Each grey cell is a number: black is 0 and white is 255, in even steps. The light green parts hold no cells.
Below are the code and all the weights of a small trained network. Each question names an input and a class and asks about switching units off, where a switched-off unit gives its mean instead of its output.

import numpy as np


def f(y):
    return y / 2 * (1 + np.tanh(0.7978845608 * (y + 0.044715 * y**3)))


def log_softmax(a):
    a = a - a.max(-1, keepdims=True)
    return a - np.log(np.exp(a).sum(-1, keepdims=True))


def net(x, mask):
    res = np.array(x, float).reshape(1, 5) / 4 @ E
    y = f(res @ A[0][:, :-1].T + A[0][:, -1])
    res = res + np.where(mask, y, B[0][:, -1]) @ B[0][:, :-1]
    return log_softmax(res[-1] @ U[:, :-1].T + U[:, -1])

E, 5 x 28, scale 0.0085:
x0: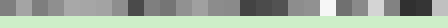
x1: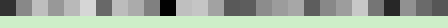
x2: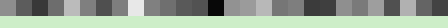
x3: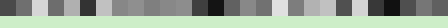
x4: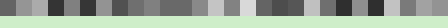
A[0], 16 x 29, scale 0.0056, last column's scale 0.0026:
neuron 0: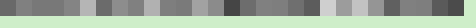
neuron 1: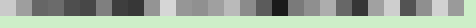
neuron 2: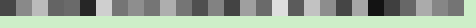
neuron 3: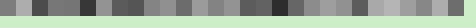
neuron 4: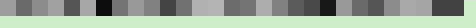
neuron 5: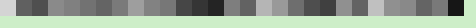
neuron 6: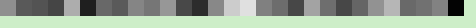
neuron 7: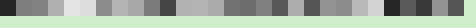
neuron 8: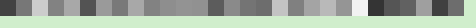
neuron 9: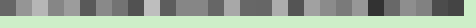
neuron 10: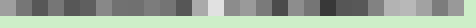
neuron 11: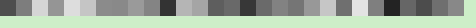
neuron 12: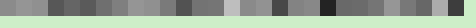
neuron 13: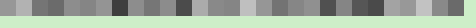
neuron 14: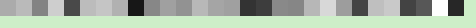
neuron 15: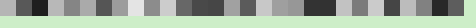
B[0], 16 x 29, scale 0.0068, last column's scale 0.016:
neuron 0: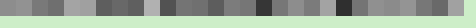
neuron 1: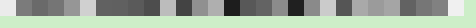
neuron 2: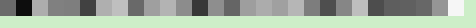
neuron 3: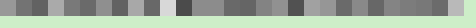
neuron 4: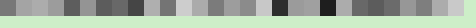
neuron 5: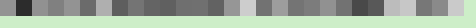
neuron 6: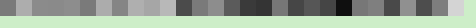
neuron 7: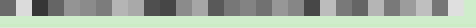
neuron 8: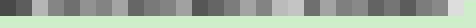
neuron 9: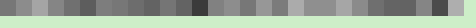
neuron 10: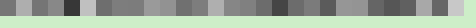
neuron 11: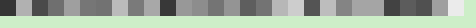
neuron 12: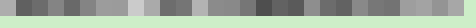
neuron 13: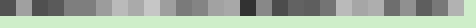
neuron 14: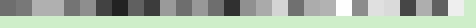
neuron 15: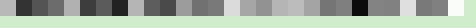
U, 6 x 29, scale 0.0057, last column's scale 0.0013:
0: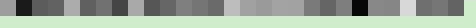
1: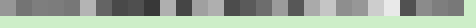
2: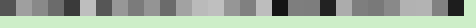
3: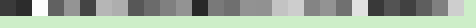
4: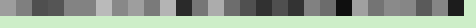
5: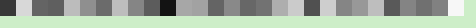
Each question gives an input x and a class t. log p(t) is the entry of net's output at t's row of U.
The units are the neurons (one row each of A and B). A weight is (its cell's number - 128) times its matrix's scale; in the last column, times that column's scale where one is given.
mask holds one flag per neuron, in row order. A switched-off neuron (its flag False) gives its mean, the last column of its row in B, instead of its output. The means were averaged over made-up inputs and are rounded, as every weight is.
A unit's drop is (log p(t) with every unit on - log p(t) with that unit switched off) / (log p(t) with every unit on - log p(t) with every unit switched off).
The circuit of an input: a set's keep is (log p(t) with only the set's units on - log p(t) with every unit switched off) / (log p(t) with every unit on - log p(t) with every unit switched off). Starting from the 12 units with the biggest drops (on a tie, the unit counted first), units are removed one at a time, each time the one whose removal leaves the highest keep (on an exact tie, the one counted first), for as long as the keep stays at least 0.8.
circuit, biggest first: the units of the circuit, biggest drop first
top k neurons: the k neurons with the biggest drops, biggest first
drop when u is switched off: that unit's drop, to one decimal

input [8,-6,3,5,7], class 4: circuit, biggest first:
(neuron 6)
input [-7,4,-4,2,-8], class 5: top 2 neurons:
(neuron 11; neuron 5)
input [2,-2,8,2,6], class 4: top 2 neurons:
(neuron 6; neuron 15)
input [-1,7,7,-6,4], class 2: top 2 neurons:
(neuron 4; neuron 10)
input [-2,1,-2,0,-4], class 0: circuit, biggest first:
(neuron 11; neuron 1)
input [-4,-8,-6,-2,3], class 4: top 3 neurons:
(neuron 6; neuron 13; neuron 12)
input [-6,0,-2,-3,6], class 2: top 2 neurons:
(neuron 4; neuron 10)
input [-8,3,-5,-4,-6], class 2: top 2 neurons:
(neuron 4; neuron 5)
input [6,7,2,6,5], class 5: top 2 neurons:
(neuron 7; neuron 11)
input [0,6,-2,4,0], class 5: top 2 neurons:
(neuron 7; neuron 11)
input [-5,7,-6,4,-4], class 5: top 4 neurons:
(neuron 11; neuron 7; neuron 0; neuron 5)
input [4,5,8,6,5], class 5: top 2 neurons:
(neuron 11; neuron 7)
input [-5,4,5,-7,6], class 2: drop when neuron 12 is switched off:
0.0
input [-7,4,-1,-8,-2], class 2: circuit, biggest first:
(neuron 4)
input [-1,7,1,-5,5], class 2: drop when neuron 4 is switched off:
0.1
